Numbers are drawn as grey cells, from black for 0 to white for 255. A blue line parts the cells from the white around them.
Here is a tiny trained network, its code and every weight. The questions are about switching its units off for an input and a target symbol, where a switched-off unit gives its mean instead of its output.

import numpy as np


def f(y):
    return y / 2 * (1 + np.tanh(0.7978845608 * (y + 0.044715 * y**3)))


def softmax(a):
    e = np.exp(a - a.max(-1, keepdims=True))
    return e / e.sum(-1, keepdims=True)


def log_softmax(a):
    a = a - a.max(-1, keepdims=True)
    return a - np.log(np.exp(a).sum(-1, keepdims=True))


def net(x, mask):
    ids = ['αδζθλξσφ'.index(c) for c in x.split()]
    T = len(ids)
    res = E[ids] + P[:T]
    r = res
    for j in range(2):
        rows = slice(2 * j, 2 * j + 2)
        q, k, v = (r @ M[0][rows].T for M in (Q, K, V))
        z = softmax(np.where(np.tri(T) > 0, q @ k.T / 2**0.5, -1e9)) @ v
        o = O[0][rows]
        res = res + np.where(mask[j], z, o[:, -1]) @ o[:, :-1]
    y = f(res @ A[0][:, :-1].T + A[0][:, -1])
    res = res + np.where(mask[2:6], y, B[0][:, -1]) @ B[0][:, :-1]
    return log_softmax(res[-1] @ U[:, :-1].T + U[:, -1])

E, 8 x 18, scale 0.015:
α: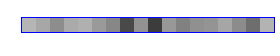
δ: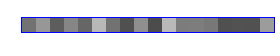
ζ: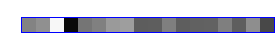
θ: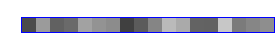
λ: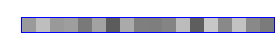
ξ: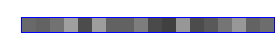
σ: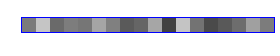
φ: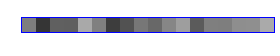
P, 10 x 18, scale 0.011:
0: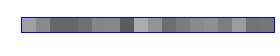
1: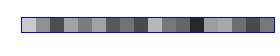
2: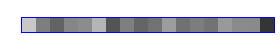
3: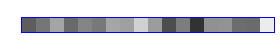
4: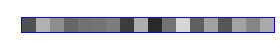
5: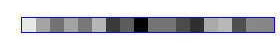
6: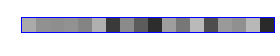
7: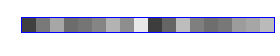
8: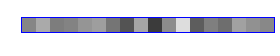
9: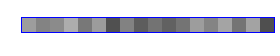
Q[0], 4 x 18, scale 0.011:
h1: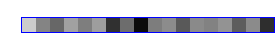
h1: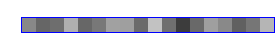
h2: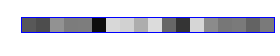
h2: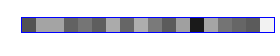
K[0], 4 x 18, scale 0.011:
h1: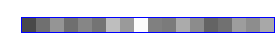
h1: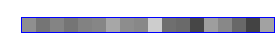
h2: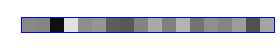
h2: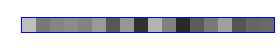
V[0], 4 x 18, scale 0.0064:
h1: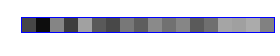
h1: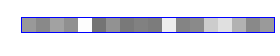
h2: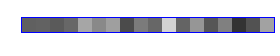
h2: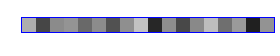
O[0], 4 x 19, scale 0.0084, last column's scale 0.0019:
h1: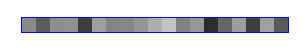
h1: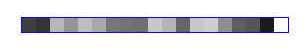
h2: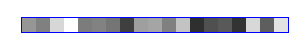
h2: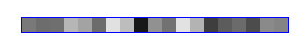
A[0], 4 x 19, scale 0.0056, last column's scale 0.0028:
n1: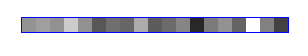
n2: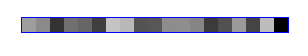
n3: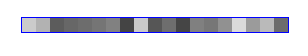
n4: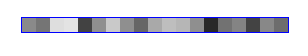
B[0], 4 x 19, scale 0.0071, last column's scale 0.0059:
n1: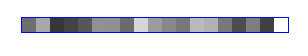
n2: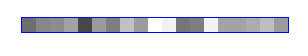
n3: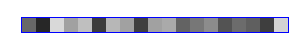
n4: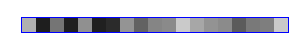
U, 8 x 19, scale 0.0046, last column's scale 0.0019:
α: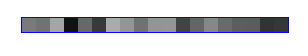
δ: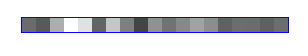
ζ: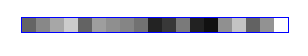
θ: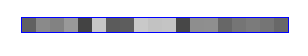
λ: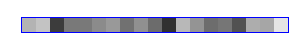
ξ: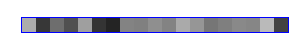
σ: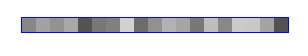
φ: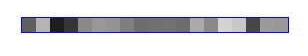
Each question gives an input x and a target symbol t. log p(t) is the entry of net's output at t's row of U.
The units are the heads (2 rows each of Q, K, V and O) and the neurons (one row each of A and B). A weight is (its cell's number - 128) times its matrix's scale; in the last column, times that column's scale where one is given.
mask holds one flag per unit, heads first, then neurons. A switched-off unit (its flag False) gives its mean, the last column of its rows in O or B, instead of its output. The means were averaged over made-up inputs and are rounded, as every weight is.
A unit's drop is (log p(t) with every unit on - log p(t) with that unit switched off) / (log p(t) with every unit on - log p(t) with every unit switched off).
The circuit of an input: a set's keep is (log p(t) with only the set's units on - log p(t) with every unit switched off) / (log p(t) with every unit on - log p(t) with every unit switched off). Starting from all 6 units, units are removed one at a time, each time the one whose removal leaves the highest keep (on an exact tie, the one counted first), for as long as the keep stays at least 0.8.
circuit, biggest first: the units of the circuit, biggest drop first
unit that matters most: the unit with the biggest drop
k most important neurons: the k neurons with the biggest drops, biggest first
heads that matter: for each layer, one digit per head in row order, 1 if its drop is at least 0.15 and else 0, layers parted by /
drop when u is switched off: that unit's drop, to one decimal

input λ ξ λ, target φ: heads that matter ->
01
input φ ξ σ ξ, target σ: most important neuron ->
(n2)
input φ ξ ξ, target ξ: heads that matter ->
11
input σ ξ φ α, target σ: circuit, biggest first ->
(n2, h1, h2)
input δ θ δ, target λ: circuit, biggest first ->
(h1, h2, n1)
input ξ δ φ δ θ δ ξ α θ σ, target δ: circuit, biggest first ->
(h1, h2)
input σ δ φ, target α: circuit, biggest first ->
(n3, h2, h1)
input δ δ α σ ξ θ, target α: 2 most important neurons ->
(n3, n1)
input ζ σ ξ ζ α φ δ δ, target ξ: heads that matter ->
10
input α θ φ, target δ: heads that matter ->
11
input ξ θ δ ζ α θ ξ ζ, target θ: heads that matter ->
01
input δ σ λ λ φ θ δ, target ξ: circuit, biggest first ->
(n4, h1, h2)
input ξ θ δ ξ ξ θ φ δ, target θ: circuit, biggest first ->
(h2, h1)
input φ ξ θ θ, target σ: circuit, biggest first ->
(n2, h1, h2)
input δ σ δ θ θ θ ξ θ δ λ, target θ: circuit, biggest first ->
(h2, n1)
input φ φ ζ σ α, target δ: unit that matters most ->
n3
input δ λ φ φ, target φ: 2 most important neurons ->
(n3, n4)
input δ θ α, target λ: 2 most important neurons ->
(n1, n3)
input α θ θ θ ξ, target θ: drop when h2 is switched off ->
0.8
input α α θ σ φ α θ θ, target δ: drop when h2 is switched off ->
0.2
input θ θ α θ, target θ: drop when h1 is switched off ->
0.1
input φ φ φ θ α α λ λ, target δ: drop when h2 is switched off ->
0.3
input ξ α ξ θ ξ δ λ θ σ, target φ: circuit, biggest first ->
(h2)
